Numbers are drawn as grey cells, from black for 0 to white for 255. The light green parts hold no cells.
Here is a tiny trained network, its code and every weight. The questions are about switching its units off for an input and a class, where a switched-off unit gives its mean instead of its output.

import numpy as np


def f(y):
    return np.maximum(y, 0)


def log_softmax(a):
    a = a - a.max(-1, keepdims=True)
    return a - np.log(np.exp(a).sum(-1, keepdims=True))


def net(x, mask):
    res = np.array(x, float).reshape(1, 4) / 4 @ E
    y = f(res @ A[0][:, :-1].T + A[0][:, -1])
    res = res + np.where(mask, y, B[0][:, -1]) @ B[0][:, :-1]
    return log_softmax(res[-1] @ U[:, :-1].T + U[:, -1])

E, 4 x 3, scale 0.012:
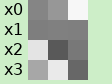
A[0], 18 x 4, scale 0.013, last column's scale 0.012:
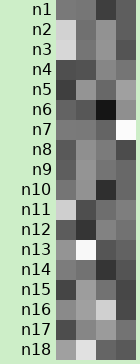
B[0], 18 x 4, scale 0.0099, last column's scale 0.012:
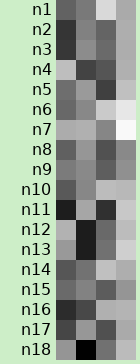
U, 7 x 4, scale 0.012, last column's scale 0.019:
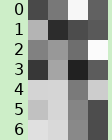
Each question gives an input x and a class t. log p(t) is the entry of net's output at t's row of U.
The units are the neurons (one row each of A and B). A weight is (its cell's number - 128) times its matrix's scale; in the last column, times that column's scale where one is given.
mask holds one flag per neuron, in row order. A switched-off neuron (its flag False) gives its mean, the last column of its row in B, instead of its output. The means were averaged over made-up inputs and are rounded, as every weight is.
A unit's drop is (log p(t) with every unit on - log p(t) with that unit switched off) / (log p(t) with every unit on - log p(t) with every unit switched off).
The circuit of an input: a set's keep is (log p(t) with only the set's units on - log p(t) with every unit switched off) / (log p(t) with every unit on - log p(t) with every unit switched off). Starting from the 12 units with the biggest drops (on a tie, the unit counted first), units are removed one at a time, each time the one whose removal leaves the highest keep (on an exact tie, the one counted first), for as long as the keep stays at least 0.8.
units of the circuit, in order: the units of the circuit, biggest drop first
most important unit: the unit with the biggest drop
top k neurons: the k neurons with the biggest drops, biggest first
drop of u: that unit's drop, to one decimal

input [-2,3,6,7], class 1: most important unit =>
n18
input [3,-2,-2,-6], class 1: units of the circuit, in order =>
n12, n4
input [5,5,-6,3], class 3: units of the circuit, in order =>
n6, n17
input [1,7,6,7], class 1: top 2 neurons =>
n18, n13
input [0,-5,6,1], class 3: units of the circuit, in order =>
n11, n2
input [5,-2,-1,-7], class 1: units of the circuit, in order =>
n12, n4
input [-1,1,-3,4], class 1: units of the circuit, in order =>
n13, n18
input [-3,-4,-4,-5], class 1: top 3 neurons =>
n12, n4, n11
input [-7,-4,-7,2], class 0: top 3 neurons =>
n6, n10, n1
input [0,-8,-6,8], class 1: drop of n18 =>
0.3
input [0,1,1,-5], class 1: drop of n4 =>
0.2
